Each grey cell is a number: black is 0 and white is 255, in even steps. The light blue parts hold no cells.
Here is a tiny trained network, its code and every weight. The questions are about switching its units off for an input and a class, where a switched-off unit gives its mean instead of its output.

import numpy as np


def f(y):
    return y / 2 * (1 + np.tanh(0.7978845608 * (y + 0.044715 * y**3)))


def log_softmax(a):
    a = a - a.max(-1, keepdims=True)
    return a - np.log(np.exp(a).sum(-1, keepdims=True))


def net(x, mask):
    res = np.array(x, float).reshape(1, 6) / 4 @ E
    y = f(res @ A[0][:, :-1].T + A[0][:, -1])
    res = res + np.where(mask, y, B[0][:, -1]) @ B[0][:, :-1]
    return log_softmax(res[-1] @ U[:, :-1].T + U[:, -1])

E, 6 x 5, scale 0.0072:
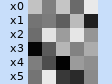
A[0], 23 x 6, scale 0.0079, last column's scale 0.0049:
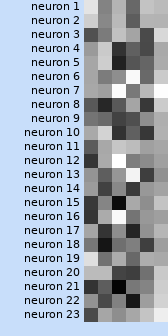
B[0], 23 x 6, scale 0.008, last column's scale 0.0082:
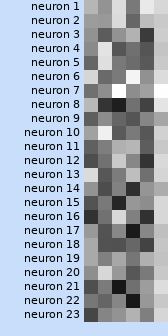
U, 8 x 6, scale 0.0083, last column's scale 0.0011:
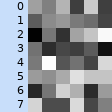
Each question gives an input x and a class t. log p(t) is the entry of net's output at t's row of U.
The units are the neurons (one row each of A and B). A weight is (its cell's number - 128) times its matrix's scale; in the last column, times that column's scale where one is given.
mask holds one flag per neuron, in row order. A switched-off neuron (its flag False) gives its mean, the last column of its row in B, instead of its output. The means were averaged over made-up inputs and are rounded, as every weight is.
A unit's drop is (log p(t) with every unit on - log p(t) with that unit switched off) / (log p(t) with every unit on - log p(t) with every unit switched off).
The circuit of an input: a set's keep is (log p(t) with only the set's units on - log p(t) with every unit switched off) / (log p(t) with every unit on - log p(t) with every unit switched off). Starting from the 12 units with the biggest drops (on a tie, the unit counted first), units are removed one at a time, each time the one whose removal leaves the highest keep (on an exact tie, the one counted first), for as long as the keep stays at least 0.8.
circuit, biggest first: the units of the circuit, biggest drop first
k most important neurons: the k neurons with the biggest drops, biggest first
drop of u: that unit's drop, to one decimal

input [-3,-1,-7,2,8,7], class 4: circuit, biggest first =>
[neuron 5]
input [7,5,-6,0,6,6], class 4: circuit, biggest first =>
[neuron 5; neuron 20]
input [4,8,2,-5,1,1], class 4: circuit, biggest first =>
[neuron 10; neuron 4]
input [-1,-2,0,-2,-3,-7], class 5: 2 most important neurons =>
[neuron 7; neuron 6]
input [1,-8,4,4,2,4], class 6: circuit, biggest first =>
[neuron 16; neuron 23; neuron 12]
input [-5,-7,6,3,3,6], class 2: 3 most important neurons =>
[neuron 15; neuron 21; neuron 23]
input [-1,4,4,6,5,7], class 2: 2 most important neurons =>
[neuron 15; neuron 21]
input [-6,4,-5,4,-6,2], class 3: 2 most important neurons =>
[neuron 7; neuron 8]
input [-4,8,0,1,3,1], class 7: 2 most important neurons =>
[neuron 8; neuron 13]
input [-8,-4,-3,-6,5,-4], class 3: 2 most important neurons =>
[neuron 21; neuron 8]
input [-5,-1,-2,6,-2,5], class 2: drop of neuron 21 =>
0.2
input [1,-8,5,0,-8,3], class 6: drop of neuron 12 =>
0.1
